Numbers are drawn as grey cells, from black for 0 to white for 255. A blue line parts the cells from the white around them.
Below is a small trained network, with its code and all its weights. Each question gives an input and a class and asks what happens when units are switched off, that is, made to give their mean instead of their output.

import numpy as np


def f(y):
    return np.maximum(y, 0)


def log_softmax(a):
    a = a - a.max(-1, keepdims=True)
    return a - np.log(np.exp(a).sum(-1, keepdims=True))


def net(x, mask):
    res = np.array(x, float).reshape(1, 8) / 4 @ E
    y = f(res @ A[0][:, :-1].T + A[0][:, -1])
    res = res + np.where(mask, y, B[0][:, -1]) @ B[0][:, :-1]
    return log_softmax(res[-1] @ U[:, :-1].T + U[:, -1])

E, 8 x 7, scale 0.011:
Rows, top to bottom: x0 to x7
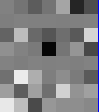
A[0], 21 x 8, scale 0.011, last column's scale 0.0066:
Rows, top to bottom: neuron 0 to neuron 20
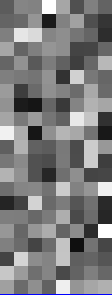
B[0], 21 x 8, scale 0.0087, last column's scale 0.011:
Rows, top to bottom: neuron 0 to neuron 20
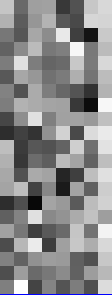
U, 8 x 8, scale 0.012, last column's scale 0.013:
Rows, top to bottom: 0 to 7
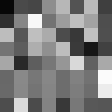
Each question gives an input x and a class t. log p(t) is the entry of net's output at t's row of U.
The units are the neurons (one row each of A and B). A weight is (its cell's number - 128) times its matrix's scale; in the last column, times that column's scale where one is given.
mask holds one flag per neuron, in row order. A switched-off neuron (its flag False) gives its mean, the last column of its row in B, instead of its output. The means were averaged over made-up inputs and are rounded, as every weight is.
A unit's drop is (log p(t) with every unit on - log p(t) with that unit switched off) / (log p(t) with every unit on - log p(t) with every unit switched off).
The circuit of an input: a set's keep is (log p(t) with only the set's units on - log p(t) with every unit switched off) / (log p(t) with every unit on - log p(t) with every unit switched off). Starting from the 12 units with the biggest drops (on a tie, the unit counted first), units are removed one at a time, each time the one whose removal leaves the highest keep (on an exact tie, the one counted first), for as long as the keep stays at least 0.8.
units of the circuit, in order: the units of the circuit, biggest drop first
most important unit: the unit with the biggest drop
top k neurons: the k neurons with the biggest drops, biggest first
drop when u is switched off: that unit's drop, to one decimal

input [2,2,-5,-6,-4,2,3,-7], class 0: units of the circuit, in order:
[neuron 14]
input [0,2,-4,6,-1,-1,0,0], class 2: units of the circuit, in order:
[neuron 12; neuron 1]
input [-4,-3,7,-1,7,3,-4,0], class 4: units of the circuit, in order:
[neuron 10; neuron 11]
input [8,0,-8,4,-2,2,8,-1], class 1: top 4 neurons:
[neuron 17; neuron 3; neuron 15; neuron 10]
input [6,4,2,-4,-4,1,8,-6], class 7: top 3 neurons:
[neuron 13; neuron 20; neuron 9]
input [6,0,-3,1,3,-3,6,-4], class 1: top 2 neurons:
[neuron 17; neuron 3]
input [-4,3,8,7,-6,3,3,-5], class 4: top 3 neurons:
[neuron 10; neuron 11; neuron 0]
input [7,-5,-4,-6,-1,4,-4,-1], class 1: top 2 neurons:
[neuron 3; neuron 17]
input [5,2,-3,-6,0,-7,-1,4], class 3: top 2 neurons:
[neuron 7; neuron 6]
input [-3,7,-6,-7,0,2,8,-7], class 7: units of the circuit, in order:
[neuron 20; neuron 13]
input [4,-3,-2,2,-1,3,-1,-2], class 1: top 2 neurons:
[neuron 20; neuron 10]
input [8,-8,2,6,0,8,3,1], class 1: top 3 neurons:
[neuron 17; neuron 15; neuron 7]
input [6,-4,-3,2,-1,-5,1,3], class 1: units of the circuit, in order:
[neuron 17; neuron 3]
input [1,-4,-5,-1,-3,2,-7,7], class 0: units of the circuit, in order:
[neuron 9]
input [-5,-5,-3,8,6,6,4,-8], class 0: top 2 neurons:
[neuron 14; neuron 0]
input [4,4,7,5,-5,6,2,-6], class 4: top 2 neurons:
[neuron 10; neuron 9]
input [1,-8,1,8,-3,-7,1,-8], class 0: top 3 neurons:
[neuron 14; neuron 0; neuron 10]
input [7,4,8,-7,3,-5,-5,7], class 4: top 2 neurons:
[neuron 10; neuron 11]
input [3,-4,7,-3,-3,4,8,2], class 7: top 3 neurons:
[neuron 20; neuron 13; neuron 16]
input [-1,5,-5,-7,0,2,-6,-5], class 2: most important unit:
neuron 0
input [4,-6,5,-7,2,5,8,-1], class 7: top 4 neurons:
[neuron 20; neuron 13; neuron 12; neuron 1]
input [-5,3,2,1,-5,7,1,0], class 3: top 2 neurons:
[neuron 2; neuron 17]
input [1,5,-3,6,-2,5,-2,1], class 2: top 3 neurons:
[neuron 12; neuron 1; neuron 7]
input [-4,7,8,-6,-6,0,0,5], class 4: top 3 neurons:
[neuron 10; neuron 11; neuron 12]
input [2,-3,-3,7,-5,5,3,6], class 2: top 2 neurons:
[neuron 12; neuron 14]
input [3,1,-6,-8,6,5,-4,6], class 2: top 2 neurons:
[neuron 0; neuron 14]
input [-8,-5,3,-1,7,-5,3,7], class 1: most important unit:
neuron 8
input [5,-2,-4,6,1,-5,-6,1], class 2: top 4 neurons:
[neuron 12; neuron 1; neuron 20; neuron 13]
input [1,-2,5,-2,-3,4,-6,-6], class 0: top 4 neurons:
[neuron 14; neuron 20; neuron 13; neuron 7]
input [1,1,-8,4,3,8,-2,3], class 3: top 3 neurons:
[neuron 2; neuron 10; neuron 18]
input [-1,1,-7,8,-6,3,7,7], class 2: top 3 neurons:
[neuron 12; neuron 1; neuron 14]
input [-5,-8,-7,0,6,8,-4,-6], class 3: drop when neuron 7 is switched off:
-0.1
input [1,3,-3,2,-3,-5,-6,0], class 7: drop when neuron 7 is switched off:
0.3
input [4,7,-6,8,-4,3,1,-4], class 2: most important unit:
neuron 1
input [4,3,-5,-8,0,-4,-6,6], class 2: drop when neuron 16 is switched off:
-0.1
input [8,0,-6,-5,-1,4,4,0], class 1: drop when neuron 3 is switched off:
0.2
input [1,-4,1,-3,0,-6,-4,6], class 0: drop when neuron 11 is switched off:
0.0
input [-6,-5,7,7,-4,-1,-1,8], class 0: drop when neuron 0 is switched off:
0.1
